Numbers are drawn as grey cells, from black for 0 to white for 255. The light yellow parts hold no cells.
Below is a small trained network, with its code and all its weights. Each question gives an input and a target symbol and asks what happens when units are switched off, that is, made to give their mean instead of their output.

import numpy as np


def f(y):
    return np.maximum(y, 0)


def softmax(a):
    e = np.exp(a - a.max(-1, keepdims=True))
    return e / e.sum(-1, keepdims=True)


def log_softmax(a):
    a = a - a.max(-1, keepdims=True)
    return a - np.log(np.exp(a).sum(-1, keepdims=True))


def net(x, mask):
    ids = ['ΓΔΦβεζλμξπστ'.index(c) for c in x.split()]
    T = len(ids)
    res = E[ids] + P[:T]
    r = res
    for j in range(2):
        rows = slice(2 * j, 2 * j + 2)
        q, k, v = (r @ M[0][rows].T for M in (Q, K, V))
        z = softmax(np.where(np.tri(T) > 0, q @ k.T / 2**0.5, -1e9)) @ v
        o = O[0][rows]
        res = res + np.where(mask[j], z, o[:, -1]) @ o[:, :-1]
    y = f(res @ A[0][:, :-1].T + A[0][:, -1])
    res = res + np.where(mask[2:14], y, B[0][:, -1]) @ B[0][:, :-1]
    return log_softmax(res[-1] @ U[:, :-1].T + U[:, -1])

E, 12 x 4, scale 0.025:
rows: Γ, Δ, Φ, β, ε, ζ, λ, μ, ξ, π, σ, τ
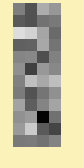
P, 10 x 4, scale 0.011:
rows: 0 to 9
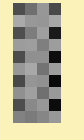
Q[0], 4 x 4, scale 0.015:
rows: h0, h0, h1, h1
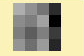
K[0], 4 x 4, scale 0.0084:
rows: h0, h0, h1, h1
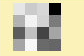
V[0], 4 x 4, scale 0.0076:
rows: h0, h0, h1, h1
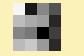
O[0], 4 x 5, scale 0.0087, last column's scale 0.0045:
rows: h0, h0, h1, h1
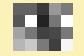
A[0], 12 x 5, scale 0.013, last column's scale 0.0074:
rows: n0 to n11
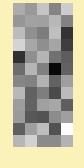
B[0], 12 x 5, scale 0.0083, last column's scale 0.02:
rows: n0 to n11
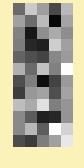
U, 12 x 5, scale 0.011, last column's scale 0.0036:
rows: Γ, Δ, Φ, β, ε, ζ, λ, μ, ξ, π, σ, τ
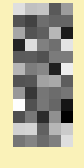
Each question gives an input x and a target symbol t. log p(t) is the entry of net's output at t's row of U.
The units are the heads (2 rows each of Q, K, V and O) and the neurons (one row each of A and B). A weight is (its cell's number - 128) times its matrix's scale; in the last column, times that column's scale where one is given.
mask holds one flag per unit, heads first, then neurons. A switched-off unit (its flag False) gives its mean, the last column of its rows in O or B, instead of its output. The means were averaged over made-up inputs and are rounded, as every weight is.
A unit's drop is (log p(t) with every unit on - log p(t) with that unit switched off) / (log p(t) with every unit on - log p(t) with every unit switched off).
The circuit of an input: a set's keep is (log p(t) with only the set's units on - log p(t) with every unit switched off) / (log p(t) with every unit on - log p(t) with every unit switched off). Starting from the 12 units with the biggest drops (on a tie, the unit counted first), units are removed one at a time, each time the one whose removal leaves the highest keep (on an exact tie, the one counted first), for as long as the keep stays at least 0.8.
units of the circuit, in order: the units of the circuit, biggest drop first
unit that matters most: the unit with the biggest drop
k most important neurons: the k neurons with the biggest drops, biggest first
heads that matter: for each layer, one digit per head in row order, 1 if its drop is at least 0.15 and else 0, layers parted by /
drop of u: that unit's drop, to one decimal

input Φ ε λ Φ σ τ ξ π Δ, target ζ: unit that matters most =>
h1
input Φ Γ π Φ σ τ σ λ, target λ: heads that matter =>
01
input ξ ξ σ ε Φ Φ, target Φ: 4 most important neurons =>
[n11, n3, n5, n2]
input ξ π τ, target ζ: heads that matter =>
01
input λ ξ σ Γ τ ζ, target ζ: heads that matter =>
10
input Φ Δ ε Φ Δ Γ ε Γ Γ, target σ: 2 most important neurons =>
[n10, n5]
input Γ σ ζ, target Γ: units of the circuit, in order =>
[n5, h1, h0]
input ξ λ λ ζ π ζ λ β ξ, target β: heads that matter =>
10
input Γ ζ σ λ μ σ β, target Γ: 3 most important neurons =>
[n5, n3, n10]
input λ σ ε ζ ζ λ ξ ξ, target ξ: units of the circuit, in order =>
[n11, n10, h0]
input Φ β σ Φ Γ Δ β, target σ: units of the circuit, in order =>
[n10, h1]
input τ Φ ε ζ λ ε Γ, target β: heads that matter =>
00
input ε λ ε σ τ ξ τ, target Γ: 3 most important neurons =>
[n5, n3, n4]
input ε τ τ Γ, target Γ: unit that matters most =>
n11
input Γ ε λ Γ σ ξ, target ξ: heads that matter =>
11
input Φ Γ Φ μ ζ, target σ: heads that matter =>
10
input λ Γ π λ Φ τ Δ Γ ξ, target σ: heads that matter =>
10
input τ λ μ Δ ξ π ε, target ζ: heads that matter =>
01
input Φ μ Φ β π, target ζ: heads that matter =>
01
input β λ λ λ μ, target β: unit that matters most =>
h0
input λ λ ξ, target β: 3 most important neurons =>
[n5, n6, n0]
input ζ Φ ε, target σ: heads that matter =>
11
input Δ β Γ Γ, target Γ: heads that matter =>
10
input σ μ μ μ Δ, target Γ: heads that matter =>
01
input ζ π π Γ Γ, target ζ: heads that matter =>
01
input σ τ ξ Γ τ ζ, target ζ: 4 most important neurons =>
[n10, n11, n3, n9]
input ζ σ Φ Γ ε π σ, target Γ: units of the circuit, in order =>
[n5]
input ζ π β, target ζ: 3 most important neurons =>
[n11, n5, n3]
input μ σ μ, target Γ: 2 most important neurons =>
[n5, n3]
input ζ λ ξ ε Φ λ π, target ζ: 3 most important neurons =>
[n5, n10, n3]
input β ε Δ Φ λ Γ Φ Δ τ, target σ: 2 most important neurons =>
[n5, n10]
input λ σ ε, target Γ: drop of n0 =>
-0.1
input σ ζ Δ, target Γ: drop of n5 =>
0.7
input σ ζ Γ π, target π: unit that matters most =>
n5
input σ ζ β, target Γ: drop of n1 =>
-0.1
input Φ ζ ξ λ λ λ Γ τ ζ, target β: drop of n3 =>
0.2
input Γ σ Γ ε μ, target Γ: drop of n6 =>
0.1
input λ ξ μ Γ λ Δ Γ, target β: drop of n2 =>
0.0
